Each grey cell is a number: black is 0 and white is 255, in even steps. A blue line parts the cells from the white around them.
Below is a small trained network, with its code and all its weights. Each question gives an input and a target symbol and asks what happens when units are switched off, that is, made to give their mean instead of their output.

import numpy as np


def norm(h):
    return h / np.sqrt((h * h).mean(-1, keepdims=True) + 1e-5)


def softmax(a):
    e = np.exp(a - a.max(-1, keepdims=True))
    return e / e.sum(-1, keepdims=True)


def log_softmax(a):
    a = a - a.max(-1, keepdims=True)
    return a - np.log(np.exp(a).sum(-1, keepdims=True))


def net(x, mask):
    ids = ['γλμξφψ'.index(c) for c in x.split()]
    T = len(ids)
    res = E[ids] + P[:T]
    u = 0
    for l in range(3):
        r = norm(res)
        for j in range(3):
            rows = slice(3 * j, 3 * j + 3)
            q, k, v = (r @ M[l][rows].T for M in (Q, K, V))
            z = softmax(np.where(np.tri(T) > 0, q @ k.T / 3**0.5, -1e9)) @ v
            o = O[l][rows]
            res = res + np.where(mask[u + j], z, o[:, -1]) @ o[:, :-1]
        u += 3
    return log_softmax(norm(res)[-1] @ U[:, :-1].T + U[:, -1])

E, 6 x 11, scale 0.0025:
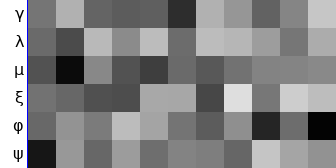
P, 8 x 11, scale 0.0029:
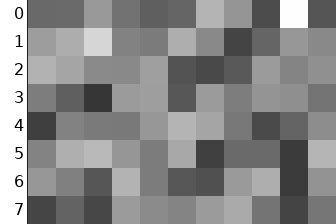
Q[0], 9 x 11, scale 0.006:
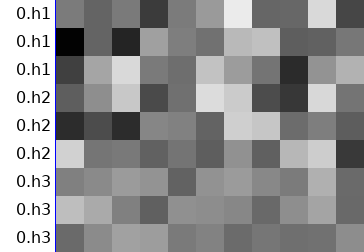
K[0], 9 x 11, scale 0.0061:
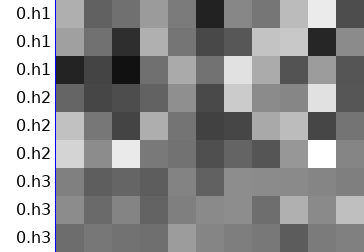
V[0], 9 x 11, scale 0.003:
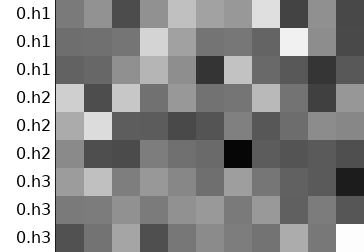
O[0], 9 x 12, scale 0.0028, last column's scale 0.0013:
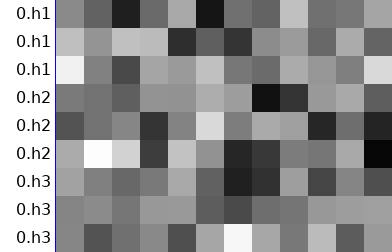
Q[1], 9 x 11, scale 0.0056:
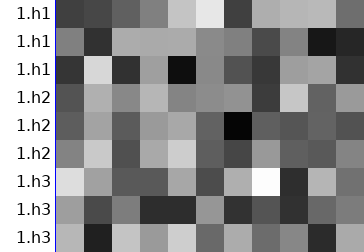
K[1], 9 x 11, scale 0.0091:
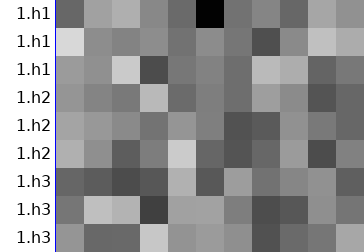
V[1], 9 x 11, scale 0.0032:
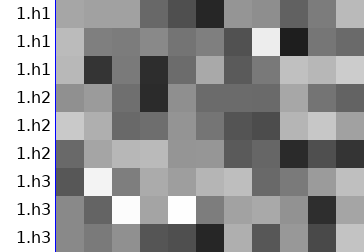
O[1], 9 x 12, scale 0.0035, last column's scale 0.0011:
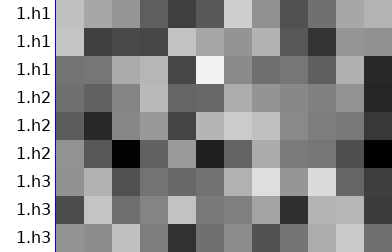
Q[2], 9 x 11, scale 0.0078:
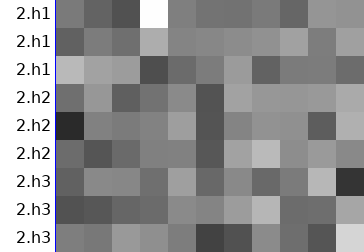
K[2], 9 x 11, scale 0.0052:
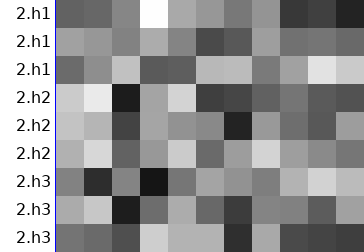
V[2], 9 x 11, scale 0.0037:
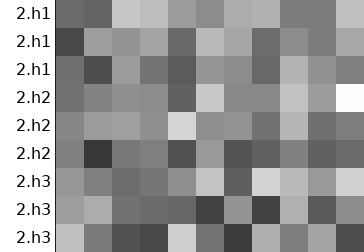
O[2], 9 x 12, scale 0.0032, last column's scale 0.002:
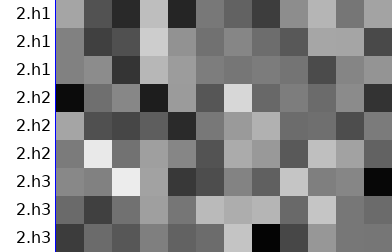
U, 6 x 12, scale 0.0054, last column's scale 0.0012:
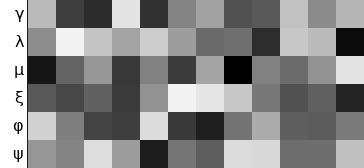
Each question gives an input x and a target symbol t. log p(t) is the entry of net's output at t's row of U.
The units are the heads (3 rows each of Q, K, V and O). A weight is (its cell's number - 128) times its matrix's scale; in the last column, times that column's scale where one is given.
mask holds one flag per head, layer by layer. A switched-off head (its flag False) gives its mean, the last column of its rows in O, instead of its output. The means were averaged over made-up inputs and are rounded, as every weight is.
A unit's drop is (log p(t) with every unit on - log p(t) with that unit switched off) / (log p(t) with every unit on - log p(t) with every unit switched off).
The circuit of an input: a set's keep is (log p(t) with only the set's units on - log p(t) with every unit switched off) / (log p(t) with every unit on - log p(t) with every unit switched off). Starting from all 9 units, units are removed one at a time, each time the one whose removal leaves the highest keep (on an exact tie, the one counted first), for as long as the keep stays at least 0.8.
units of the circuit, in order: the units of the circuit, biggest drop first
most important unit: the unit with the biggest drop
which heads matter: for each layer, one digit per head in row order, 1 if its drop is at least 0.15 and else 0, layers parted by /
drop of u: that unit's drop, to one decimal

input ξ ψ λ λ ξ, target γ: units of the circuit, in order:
[2.h1, 0.h2]
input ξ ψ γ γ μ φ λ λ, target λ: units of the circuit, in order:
[1.h2, 1.h3]
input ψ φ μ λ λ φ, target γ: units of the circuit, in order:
[0.h2, 1.h2]
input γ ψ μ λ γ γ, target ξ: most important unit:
0.h1
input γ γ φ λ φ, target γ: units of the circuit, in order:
[0.h2, 0.h1]
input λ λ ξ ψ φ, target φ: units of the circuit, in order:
[1.h2, 0.h2, 0.h3]
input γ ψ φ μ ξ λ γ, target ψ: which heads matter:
110 / 110 / 111
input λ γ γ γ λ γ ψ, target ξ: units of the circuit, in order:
[0.h1, 2.h2]
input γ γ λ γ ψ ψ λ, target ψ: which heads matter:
100 / 000 / 001
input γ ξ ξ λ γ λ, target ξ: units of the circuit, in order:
[0.h1, 0.h2]
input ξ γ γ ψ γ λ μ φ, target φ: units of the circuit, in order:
[1.h2, 0.h2]
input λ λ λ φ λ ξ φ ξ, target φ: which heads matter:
000 / 100 / 000
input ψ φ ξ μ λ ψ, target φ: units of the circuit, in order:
[2.h1, 0.h2, 1.h1, 0.h1]
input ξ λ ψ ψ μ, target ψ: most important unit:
0.h1
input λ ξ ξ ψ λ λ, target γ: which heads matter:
010 / 000 / 100
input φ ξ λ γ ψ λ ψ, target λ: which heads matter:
010 / 001 / 100
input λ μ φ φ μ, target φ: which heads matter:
000 / 000 / 110
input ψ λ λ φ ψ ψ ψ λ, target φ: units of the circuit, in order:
[0.h2, 1.h1]
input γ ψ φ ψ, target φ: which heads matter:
000 / 100 / 110
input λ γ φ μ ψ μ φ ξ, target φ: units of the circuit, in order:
[0.h3, 0.h1]
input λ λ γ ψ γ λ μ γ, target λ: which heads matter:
010 / 000 / 000
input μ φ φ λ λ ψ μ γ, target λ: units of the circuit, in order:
[0.h2]
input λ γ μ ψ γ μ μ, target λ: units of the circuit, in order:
[0.h2, 0.h1]
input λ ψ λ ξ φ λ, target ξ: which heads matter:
110 / 010 / 101
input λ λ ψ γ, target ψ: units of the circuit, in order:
[0.h1, 0.h2]
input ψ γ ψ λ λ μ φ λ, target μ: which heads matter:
110 / 110 / 101
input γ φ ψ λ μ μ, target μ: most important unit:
1.h2
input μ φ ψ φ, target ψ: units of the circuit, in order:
[0.h1, 0.h2]
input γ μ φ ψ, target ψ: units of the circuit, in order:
[0.h1, 1.h2, 0.h2, 2.h1]
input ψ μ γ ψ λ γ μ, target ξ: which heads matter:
100 / 000 / 000
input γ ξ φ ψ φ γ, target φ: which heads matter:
001 / 000 / 000
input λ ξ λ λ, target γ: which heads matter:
110 / 000 / 100
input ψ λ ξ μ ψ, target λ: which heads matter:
110 / 000 / 000
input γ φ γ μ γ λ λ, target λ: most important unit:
2.h1
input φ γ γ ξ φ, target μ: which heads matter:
111 / 100 / 101
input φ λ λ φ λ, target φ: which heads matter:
000 / 000 / 000
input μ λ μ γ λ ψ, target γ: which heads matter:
010 / 000 / 100
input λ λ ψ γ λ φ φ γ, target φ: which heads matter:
000 / 100 / 110
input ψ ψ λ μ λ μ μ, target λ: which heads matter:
010 / 000 / 000
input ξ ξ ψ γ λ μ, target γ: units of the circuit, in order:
[0.h2]
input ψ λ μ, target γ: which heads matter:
010 / 000 / 100
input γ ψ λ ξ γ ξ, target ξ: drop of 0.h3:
0.3
